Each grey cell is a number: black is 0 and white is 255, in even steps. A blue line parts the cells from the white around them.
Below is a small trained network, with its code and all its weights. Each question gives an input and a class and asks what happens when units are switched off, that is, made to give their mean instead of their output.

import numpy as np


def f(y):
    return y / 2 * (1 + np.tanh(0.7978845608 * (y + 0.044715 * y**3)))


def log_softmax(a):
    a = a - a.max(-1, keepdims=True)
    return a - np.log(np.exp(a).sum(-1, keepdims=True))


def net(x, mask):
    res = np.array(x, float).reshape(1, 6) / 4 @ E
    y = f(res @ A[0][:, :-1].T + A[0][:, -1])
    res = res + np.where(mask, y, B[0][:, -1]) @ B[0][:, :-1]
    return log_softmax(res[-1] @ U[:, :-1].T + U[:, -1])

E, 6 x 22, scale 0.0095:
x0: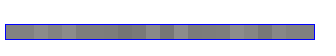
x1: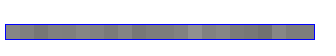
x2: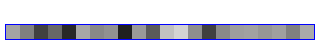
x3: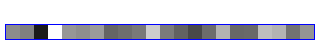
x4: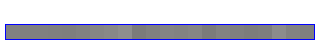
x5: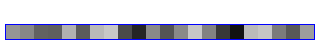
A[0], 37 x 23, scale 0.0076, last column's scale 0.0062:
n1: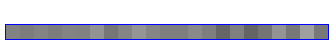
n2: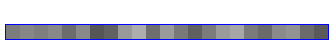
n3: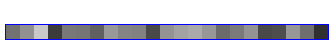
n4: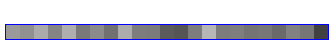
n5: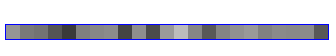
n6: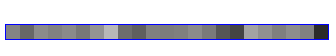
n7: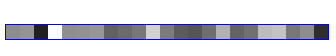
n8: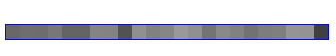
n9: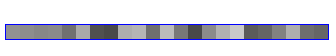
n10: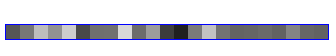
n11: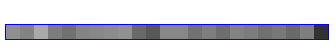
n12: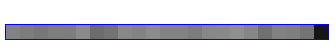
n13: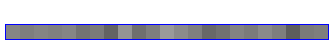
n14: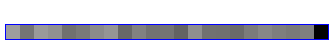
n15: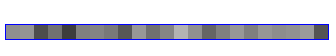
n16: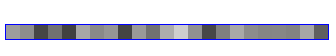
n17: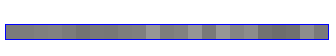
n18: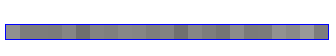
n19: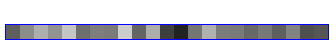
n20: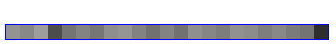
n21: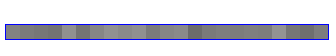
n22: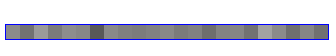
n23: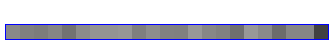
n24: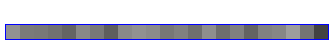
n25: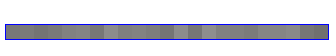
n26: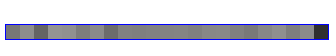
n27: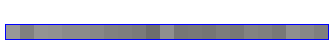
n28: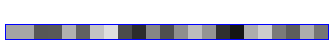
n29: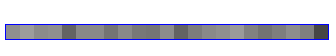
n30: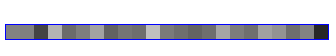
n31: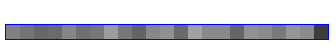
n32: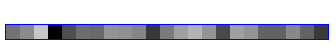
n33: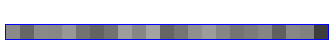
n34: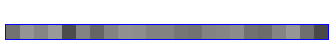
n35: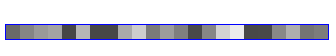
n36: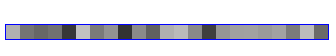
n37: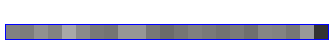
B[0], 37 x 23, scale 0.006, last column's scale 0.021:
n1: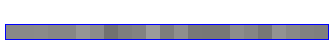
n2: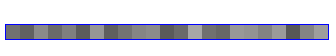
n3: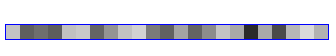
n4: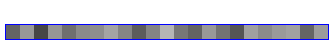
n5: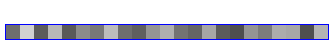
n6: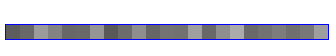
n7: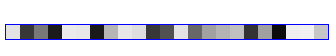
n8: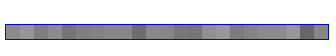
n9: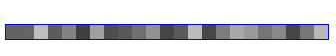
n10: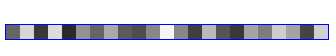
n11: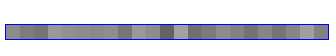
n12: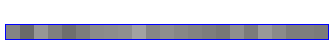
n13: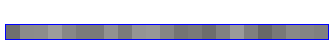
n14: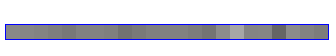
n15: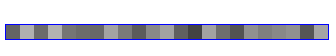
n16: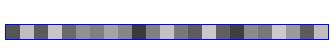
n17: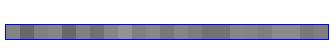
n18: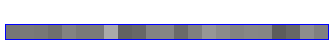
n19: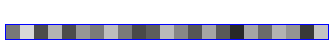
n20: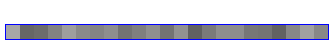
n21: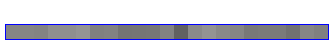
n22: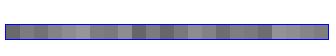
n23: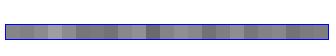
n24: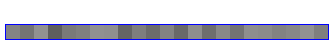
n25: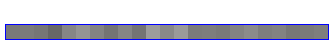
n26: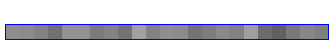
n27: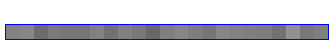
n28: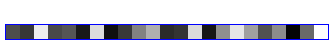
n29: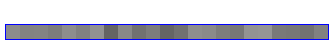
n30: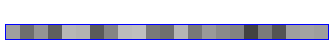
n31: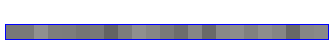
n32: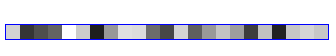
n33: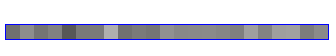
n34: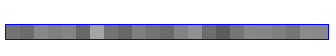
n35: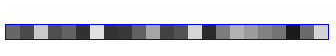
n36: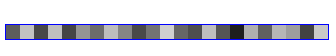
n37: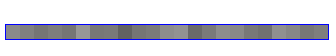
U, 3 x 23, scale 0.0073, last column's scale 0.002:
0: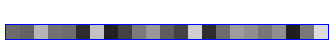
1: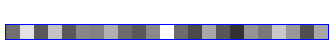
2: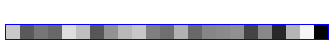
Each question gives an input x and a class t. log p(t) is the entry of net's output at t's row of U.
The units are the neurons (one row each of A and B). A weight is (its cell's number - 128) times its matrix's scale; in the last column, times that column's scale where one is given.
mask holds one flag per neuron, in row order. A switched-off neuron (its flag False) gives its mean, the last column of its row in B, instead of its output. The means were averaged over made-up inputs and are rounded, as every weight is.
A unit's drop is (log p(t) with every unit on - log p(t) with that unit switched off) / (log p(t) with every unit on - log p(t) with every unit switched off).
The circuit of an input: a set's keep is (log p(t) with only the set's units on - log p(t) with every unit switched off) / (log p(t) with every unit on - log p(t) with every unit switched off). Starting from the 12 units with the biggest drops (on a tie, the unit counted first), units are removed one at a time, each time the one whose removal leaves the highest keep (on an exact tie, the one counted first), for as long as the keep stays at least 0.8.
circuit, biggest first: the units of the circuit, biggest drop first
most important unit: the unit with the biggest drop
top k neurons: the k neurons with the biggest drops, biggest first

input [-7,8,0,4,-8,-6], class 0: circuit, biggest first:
[n35]
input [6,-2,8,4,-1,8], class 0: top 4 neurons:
[n28; n10; n19; n6]
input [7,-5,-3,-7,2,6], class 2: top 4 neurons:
[n32; n3; n35; n9]
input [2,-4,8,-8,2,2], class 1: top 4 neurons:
[n36; n5; n16; n7]
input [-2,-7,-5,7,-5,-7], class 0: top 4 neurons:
[n35; n9; n32; n3]
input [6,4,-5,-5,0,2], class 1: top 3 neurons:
[n10; n7; n19]
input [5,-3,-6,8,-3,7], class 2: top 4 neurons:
[n7; n35; n30; n9]
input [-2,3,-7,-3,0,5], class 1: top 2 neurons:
[n10; n19]
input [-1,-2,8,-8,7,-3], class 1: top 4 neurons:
[n36; n5; n16; n7]
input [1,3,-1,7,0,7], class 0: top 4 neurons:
[n28; n32; n3; n6]
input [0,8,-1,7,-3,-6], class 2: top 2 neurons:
[n7; n28]
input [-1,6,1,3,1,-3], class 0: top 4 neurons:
[n32; n35; n3; n9]
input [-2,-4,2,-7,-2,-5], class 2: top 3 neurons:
[n32; n28; n3]
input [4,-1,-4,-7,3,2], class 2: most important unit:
n32
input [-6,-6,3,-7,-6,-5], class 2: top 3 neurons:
[n32; n28; n3]
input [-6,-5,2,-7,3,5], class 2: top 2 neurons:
[n32; n3]
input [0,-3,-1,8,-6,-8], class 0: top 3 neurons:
[n35; n9; n32]
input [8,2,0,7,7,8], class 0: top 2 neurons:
[n28; n32]
